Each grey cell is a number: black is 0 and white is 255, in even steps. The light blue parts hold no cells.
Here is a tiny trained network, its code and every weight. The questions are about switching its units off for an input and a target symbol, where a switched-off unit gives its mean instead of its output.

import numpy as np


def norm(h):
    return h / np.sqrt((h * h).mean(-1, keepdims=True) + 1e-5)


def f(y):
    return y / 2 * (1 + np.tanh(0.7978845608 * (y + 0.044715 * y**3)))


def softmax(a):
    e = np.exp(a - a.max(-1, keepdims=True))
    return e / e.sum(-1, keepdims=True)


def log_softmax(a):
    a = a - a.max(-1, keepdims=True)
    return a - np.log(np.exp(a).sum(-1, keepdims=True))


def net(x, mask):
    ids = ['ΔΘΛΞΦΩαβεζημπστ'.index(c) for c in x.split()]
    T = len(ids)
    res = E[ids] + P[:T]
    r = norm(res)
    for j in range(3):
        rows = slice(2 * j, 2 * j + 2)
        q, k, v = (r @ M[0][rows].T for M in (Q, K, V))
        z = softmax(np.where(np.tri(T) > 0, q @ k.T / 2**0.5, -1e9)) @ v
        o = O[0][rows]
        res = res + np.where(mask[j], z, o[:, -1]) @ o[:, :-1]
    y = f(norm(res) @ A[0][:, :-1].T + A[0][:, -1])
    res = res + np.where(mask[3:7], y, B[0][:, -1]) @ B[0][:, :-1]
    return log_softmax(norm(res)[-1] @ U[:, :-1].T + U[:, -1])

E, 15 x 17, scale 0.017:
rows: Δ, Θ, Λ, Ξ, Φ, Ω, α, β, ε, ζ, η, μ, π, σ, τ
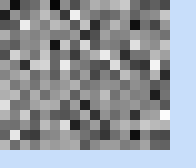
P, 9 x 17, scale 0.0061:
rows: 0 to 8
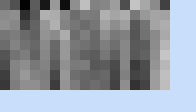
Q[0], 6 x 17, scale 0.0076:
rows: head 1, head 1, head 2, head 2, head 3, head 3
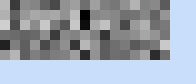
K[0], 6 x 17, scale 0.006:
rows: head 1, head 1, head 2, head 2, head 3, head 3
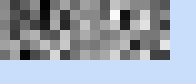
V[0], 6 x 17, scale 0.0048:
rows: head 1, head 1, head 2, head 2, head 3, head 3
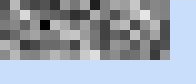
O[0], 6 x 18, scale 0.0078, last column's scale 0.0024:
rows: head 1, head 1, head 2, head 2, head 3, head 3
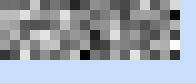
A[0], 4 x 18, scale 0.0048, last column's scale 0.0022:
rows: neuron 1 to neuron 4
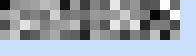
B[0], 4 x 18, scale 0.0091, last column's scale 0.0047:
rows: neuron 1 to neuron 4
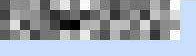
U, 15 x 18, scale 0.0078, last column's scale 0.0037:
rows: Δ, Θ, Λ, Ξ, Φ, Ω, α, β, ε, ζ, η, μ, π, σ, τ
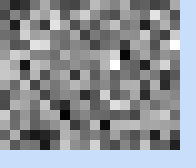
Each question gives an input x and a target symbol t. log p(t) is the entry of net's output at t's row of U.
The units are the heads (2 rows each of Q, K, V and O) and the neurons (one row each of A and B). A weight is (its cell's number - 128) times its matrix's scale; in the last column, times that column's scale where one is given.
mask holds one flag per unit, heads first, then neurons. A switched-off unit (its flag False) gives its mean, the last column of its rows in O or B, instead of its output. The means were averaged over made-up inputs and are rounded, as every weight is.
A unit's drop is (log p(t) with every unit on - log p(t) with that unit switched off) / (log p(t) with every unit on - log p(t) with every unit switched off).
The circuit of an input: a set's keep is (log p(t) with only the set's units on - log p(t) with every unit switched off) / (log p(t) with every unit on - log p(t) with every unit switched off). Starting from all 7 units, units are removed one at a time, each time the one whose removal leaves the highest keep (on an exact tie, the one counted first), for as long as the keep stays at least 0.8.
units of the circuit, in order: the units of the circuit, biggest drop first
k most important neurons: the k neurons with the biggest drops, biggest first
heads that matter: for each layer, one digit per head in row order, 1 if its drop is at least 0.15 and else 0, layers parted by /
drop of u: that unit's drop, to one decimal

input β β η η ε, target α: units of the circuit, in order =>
(head 2)
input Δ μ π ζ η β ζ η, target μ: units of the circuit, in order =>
(head 3; neuron 1)
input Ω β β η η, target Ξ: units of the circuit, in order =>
(head 2; head 3)
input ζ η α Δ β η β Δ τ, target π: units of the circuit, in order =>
(head 3; neuron 3; head 2)
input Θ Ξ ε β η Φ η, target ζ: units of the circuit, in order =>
(neuron 2; head 3)
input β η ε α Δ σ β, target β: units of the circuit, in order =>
(head 1; head 3)
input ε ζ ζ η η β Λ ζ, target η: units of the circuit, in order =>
(head 3; neuron 3)
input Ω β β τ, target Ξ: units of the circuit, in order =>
(head 2; neuron 1)
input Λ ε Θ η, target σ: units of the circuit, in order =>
(neuron 4; head 2)
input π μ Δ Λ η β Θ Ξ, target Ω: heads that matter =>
100
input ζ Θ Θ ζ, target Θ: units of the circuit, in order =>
(head 3; neuron 1; head 2; head 1)
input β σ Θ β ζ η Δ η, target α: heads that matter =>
011
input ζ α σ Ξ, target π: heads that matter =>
001
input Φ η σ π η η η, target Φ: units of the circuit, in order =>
(head 2)
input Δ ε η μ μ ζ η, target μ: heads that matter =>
001
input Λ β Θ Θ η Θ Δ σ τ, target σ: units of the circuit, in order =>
(head 2; head 1)
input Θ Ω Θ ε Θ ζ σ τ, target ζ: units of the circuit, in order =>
(head 3; neuron 2; head 2)
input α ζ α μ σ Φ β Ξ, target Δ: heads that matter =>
100
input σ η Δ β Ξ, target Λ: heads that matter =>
111
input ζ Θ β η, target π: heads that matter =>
001
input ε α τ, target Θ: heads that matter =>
011
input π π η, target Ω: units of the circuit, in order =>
(neuron 4)
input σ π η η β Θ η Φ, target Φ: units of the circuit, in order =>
(head 2; head 1)
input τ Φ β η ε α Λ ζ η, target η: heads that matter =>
100
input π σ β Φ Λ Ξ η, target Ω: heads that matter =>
100
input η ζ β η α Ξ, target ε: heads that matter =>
101
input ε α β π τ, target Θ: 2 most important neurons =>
(neuron 1; neuron 4)
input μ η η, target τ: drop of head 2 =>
0.7
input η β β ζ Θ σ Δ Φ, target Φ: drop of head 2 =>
0.2
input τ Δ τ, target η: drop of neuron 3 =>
0.6
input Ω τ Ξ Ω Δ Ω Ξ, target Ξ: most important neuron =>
(neuron 2)
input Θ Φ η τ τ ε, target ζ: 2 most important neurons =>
(neuron 2; neuron 4)
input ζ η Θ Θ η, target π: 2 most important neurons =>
(neuron 3; neuron 1)
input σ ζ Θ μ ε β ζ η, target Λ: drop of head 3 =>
1.2
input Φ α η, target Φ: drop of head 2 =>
0.3
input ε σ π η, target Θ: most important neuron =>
(neuron 1)
